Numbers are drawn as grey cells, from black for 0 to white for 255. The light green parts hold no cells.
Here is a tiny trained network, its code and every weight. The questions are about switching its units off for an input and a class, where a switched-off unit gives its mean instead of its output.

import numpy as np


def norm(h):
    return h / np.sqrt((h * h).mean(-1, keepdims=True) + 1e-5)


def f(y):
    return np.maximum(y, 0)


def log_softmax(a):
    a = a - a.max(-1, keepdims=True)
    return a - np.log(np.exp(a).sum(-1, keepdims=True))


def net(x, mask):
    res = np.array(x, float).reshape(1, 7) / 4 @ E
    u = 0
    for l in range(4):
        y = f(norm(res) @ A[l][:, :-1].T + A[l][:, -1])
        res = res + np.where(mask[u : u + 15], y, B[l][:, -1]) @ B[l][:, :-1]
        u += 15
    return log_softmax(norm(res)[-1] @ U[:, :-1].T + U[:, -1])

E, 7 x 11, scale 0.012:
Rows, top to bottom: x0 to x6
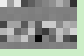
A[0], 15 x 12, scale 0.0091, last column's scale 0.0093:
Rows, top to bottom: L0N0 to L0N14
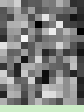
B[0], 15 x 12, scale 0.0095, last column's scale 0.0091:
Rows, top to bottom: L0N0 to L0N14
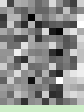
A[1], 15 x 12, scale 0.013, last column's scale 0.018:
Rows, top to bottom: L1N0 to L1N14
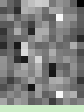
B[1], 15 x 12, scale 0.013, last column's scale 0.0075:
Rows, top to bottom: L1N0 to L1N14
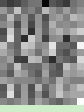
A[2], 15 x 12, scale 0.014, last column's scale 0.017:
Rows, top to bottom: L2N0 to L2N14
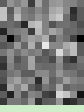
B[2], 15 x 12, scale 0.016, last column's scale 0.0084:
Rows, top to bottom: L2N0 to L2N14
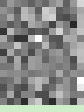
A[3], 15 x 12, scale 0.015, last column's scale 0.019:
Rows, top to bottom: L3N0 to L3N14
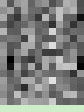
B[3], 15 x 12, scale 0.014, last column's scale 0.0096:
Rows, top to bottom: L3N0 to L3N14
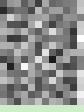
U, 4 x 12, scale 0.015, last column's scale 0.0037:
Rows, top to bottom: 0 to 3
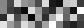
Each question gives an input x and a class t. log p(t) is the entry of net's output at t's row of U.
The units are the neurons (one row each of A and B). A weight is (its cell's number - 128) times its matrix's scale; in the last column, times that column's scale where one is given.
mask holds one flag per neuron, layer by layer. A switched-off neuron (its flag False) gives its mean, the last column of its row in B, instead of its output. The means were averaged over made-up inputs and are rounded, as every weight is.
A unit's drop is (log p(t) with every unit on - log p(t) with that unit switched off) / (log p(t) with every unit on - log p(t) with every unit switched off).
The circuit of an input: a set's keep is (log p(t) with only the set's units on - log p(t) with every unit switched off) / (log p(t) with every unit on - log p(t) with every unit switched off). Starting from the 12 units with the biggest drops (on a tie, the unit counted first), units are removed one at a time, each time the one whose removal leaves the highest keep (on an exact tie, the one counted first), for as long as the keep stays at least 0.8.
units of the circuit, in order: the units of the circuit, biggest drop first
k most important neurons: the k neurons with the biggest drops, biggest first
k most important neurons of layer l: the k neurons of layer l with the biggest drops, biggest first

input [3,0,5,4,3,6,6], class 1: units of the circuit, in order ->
[L0N3]
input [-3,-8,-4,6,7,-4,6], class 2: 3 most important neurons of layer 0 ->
[L0N11, L0N10, L0N7]
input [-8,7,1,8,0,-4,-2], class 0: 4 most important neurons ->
[L0N4, L0N13, L2N6, L0N6]
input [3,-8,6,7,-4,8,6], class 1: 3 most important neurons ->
[L0N3, L0N10, L2N14]
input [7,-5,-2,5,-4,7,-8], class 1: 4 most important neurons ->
[L0N3, L2N14, L1N6, L0N9]
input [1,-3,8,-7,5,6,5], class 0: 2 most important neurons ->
[L0N10, L0N7]
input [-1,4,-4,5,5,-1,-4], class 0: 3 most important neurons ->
[L0N13, L0N4, L0N12]
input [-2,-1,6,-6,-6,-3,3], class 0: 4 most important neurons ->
[L0N7, L0N10, L0N11, L1N9]
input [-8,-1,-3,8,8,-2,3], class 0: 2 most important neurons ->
[L0N13, L0N4]
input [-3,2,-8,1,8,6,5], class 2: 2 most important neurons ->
[L0N11, L1N2]
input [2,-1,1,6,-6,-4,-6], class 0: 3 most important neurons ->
[L0N4, L0N13, L0N11]
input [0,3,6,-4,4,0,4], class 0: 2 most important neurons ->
[L0N10, L0N7]
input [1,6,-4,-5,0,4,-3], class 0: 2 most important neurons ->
[L0N10, L0N7]
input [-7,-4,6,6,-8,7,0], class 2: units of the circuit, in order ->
[L0N2]
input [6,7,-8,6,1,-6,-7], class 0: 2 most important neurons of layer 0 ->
[L0N4, L0N13]
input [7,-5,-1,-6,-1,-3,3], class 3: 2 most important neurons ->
[L0N6, L0N0]
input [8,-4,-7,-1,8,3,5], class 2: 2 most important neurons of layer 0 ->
[L0N11, L0N9]
